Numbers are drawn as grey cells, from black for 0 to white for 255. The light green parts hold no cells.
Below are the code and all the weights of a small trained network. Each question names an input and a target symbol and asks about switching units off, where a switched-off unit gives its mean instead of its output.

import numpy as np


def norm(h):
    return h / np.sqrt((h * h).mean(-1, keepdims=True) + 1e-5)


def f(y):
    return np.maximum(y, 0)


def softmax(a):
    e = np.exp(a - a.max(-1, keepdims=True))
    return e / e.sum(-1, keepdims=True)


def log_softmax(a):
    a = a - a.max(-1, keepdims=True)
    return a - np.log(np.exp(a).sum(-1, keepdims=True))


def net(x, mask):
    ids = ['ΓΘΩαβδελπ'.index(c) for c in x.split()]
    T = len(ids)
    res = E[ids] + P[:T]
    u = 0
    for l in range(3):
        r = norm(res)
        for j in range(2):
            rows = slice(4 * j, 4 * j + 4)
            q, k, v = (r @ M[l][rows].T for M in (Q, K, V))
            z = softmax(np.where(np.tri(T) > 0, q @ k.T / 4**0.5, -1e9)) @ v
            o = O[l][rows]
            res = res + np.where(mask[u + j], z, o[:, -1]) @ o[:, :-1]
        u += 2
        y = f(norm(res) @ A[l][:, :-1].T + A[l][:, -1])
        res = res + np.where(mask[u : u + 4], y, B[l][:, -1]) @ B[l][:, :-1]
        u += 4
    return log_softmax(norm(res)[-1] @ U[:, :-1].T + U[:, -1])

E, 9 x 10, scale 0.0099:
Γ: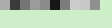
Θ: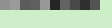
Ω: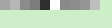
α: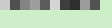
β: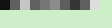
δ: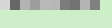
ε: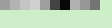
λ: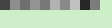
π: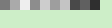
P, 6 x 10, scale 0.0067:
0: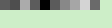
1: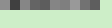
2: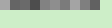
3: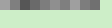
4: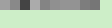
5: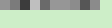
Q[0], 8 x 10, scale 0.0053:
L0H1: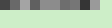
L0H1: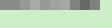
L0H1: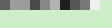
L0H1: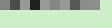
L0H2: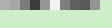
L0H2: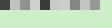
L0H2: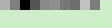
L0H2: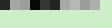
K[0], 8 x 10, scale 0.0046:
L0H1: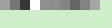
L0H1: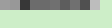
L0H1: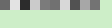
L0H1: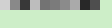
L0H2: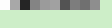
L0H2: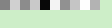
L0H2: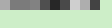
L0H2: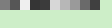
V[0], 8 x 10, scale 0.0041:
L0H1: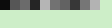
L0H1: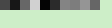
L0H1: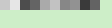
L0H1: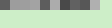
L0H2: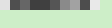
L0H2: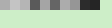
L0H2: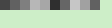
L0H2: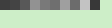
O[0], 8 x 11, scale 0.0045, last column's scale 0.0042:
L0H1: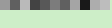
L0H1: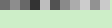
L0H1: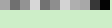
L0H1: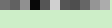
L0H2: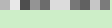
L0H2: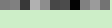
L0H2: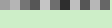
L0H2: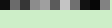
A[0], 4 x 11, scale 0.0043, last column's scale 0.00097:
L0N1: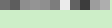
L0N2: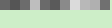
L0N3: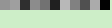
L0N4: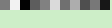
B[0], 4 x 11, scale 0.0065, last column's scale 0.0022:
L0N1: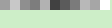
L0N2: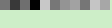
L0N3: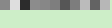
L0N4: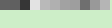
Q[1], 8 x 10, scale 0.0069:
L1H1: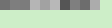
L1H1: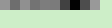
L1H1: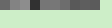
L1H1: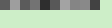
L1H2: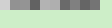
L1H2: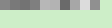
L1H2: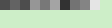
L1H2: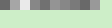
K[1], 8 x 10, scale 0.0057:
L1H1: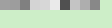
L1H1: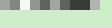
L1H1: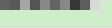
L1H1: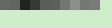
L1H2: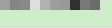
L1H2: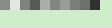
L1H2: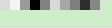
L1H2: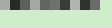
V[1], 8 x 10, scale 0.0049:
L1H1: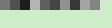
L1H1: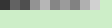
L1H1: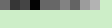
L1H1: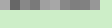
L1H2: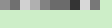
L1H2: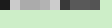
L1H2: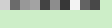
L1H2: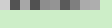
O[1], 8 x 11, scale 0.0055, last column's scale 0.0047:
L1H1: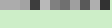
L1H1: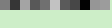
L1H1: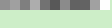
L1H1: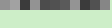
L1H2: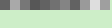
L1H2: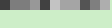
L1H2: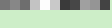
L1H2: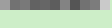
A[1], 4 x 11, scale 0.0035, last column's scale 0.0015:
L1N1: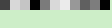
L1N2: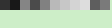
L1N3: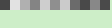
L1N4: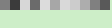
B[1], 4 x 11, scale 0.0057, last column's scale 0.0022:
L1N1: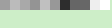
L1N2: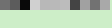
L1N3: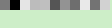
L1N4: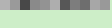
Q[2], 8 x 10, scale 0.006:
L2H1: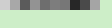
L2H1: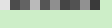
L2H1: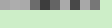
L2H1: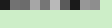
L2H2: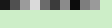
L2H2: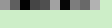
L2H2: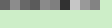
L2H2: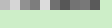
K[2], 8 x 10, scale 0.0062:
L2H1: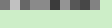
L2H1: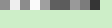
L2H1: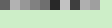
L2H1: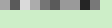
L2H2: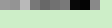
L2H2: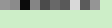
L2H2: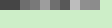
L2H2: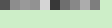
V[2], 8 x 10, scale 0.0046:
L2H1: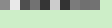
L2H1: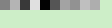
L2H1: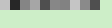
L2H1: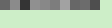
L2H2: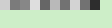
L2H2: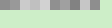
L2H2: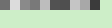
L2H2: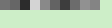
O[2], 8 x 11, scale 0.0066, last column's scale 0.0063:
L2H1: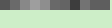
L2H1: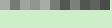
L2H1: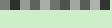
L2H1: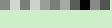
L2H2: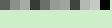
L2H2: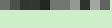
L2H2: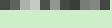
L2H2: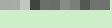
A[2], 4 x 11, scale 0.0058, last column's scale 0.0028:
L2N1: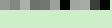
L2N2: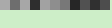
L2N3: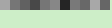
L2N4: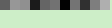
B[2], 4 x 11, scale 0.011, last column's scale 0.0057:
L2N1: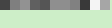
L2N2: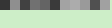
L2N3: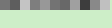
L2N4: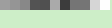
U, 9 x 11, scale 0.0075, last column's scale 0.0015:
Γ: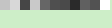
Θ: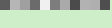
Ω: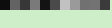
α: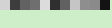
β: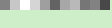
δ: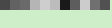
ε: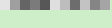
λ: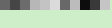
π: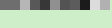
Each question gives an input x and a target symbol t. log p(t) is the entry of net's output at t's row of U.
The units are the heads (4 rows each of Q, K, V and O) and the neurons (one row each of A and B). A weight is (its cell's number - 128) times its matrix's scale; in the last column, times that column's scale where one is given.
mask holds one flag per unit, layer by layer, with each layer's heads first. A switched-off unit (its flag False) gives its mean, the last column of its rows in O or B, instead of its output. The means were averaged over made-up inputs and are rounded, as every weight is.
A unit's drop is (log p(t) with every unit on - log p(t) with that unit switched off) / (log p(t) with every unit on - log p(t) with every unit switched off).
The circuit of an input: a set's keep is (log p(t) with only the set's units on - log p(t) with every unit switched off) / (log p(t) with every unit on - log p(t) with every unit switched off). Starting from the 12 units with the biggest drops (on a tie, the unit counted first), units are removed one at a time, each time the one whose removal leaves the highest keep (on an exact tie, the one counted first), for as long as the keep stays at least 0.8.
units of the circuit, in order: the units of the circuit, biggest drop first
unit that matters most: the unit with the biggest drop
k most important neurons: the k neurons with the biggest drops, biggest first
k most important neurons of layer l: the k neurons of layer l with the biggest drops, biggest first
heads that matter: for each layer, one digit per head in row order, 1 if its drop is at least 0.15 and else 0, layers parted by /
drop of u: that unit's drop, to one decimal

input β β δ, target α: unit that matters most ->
L1H2
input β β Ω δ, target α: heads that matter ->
00 / 11 / 11
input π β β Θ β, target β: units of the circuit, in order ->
L2H2; L0H1; L2N4
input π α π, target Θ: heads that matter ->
11 / 11 / 10
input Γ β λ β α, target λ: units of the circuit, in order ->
L0H2; L2H1; L2N4
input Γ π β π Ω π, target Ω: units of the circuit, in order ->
L2H2; L2N4
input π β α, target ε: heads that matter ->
01 / 00 / 01
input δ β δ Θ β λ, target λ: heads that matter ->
00 / 00 / 10
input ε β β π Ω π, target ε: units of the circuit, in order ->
L0H2; L2N3
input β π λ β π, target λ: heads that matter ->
00 / 01 / 11
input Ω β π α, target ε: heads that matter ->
00 / 00 / 01
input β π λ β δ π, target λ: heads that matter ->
00 / 11 / 11
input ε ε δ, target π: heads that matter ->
00 / 00 / 01
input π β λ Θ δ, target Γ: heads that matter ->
01 / 00 / 10
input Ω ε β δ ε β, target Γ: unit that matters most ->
L0H1
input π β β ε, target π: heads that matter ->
00 / 00 / 00
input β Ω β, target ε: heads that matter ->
11 / 00 / 01
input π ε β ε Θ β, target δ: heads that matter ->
10 / 11 / 00
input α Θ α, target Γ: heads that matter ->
00 / 00 / 10
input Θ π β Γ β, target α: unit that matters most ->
L0H1
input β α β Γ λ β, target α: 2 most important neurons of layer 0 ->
L0N4; L0N1
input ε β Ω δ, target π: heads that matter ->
01 / 00 / 01
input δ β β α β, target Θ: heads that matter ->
00 / 00 / 01
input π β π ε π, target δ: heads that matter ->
00 / 01 / 01
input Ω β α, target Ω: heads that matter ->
00 / 00 / 00
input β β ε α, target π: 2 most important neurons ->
L2N1; L2N3
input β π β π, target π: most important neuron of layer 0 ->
L0N1
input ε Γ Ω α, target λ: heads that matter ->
11 / 00 / 00
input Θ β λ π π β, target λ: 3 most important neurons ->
L1N3; L2N4; L2N2
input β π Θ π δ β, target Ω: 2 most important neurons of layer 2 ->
L2N4; L2N3
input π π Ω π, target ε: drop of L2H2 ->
0.4
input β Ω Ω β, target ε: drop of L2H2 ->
0.2
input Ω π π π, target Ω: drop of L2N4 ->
0.2
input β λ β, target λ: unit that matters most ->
L1H2
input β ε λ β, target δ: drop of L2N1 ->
0.1
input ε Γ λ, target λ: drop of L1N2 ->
0.0
